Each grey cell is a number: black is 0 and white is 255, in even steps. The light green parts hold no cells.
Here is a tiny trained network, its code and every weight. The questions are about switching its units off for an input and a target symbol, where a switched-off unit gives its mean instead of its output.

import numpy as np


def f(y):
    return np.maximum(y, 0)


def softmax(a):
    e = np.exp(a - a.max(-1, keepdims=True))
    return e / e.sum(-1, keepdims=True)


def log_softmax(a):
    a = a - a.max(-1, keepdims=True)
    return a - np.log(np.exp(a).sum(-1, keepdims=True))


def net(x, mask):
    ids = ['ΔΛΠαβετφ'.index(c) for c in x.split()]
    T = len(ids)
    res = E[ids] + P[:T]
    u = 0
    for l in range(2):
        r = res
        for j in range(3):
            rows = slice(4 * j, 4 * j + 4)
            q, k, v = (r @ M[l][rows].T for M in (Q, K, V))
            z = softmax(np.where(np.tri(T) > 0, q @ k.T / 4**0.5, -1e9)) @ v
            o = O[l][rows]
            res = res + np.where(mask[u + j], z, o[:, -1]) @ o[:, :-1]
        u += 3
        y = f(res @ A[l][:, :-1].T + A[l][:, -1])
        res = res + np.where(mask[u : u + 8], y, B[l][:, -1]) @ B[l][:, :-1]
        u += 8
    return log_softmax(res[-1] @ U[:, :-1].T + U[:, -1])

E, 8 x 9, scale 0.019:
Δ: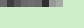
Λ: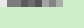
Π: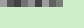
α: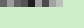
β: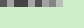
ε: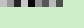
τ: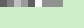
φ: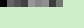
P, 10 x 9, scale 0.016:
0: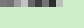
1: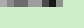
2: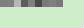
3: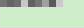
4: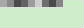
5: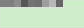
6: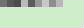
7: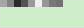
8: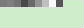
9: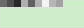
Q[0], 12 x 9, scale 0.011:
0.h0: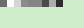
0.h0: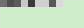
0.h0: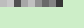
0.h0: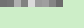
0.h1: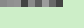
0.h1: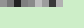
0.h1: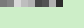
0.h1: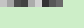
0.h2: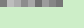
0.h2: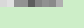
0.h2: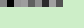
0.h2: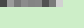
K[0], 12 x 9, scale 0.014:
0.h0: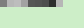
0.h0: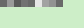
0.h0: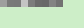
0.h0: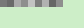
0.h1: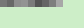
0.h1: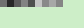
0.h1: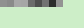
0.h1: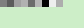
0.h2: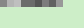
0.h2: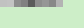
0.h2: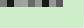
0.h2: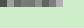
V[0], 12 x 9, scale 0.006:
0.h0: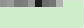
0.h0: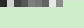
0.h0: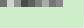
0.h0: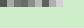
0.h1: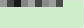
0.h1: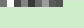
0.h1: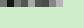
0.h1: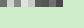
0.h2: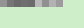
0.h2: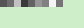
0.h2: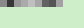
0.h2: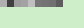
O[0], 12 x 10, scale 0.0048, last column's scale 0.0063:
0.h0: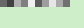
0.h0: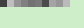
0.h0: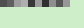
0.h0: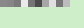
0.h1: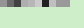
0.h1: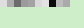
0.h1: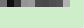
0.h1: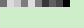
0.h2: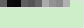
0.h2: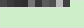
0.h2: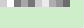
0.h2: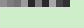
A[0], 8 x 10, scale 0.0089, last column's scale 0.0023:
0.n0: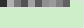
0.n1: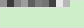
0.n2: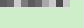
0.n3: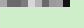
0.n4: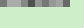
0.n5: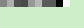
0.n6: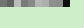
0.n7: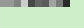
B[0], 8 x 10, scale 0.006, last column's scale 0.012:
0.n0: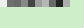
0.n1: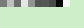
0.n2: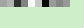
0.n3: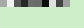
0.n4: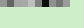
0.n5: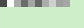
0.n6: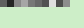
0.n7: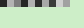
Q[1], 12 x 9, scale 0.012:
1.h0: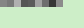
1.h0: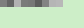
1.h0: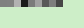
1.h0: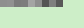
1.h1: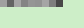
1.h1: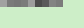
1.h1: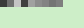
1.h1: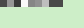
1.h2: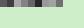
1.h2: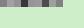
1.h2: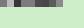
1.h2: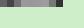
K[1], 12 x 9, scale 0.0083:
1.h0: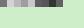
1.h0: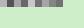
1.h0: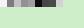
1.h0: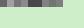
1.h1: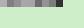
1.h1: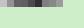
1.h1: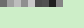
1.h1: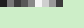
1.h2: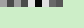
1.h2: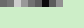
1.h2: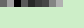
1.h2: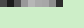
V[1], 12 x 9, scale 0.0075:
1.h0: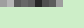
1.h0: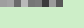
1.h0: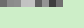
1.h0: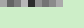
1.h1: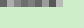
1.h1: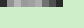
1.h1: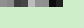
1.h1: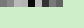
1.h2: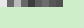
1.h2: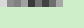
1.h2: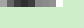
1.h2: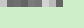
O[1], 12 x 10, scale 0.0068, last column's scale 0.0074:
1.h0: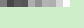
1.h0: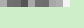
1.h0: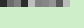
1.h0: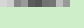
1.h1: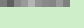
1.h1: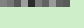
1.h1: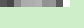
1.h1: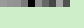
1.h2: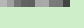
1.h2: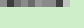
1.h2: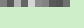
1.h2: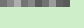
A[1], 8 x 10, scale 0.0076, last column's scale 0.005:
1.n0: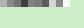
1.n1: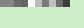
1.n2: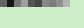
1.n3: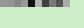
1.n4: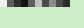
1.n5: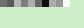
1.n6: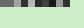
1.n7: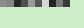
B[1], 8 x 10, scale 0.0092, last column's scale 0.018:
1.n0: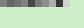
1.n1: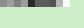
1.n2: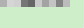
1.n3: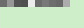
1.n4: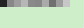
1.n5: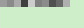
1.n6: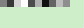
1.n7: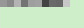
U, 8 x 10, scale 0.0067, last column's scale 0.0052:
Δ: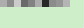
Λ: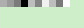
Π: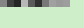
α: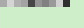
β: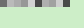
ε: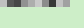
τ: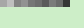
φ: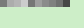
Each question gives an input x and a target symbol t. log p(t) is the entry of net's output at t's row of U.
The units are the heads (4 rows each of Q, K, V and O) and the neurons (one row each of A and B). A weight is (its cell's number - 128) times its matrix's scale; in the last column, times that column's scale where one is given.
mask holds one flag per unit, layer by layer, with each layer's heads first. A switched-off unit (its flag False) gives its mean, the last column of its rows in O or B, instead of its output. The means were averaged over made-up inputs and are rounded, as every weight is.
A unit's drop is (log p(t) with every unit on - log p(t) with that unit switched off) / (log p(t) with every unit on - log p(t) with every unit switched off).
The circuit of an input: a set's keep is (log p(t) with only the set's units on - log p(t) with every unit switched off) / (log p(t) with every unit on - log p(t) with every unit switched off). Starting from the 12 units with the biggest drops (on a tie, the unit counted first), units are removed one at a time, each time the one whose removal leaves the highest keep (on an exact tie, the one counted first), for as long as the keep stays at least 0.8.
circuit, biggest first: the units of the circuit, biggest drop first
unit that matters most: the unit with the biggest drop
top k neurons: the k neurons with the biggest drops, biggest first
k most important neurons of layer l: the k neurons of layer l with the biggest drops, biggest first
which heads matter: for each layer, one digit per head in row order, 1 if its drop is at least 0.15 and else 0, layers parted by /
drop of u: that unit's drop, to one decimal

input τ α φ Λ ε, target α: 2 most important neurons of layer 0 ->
0.n5; 0.n7
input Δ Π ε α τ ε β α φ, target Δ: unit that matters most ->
0.h2
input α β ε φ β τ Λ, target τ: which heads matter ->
000 / 110
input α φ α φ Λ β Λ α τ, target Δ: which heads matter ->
000 / 001
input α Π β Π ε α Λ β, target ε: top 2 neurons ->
1.n1; 1.n2
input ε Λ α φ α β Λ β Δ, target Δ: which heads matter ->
001 / 011
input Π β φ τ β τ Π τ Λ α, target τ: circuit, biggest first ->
1.n3; 1.h0; 1.h1; 0.n6
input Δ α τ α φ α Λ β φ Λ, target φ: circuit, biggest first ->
1.h0; 0.n1
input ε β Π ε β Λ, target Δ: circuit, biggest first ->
0.h2; 1.h1; 1.n6
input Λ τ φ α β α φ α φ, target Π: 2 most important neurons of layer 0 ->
0.n2; 0.n5
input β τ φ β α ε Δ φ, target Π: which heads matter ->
010 / 010
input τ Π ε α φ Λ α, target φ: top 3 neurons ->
1.n2; 0.n1; 0.n3
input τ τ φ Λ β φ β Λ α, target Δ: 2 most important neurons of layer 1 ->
1.n6; 1.n5
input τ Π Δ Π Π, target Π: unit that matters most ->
1.n1
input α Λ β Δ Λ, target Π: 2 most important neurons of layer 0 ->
0.n1; 0.n3
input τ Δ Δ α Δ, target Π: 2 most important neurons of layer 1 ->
1.n0; 1.n2
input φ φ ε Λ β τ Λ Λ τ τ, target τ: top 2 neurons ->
1.n3; 0.n6
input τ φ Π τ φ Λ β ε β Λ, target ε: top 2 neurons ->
0.n1; 1.n0
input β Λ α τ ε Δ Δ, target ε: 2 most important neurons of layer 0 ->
0.n1; 0.n7
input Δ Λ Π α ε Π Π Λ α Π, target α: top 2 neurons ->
0.n1; 1.n2
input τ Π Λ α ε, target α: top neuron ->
0.n5
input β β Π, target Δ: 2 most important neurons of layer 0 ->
0.n1; 0.n0
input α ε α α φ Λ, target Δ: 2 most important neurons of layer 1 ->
1.n6; 1.n7
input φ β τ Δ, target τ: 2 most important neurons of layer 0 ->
0.n1; 0.n6
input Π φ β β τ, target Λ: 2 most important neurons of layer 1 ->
1.n3; 1.n1
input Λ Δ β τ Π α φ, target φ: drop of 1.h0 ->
0.4
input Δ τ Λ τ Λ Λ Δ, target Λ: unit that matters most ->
1.n1
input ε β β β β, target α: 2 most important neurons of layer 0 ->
0.n3; 0.n1
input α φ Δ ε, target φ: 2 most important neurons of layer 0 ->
0.n7; 0.n3
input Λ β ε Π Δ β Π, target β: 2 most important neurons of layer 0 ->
0.n1; 0.n0
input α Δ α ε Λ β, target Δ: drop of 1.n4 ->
0.1
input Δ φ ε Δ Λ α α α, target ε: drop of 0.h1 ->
0.2
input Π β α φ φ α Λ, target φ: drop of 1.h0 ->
0.5
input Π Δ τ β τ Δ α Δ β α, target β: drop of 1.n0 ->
0.1
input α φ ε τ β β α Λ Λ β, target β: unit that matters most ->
1.h2
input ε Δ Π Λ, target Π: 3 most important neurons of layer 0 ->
0.n1; 0.n3; 0.n7
